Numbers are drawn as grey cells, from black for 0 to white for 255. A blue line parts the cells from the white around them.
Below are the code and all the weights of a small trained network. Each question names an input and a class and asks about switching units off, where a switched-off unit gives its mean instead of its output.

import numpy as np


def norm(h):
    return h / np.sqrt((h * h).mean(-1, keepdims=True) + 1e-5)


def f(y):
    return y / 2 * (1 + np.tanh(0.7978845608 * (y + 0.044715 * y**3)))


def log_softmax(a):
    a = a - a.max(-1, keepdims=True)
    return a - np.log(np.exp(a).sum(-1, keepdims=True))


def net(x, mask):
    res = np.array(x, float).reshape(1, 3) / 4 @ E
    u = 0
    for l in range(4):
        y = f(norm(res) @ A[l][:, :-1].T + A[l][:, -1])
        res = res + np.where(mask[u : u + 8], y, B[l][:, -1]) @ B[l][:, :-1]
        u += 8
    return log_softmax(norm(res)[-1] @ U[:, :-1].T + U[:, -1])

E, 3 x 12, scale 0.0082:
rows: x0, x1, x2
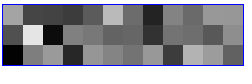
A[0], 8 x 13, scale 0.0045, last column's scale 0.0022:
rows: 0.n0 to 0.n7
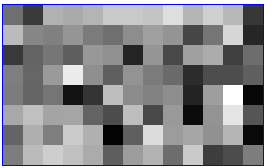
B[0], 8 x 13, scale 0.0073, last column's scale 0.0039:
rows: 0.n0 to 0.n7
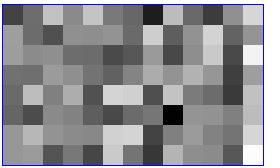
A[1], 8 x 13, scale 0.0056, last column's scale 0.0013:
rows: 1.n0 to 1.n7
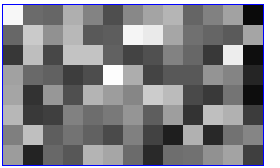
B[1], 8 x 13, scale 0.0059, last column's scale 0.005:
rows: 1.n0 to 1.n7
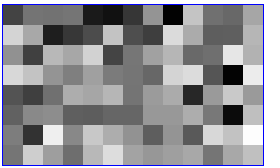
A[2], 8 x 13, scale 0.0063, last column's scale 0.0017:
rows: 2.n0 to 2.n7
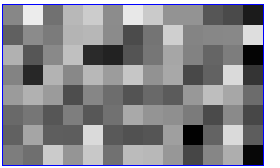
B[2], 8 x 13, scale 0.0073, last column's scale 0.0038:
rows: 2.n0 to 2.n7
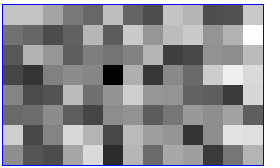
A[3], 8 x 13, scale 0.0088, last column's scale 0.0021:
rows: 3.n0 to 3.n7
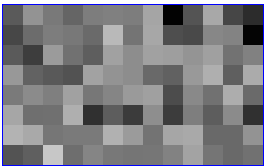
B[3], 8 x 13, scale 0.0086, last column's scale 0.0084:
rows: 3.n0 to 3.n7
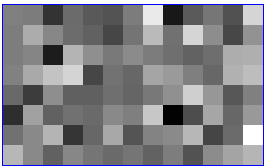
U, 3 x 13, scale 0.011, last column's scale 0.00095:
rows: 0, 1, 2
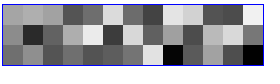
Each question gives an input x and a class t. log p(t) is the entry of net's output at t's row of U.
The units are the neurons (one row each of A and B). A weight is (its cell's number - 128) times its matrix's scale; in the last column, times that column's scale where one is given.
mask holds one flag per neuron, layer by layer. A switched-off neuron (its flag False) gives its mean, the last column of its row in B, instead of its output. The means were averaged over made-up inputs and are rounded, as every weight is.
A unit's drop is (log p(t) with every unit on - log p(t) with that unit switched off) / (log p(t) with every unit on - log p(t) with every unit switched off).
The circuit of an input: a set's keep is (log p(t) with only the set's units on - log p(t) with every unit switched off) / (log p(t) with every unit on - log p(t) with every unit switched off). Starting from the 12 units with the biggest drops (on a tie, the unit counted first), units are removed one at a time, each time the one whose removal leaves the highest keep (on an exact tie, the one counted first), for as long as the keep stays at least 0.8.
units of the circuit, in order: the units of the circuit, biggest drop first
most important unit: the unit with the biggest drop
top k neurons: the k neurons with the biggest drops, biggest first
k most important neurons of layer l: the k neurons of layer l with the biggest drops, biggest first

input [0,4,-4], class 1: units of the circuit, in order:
[1.n2]
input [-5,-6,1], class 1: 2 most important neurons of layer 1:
[1.n3, 1.n4]
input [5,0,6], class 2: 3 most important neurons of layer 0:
[0.n2, 0.n7, 0.n6]
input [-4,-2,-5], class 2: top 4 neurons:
[1.n0, 0.n4, 0.n5, 1.n3]
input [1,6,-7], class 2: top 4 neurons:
[1.n0, 0.n0, 0.n1, 1.n5]
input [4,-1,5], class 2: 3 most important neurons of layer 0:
[0.n2, 0.n7, 0.n6]
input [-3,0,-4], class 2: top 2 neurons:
[0.n5, 0.n4]
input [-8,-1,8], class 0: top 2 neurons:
[0.n5, 2.n0]
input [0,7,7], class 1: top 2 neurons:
[2.n6, 1.n2]
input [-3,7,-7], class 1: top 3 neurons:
[1.n2, 1.n6, 0.n2]
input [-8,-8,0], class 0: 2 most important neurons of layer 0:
[0.n7, 0.n6]
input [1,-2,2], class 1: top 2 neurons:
[0.n0, 0.n7]
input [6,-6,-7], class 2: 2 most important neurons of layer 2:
[2.n2, 2.n0]
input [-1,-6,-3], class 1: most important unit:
0.n0
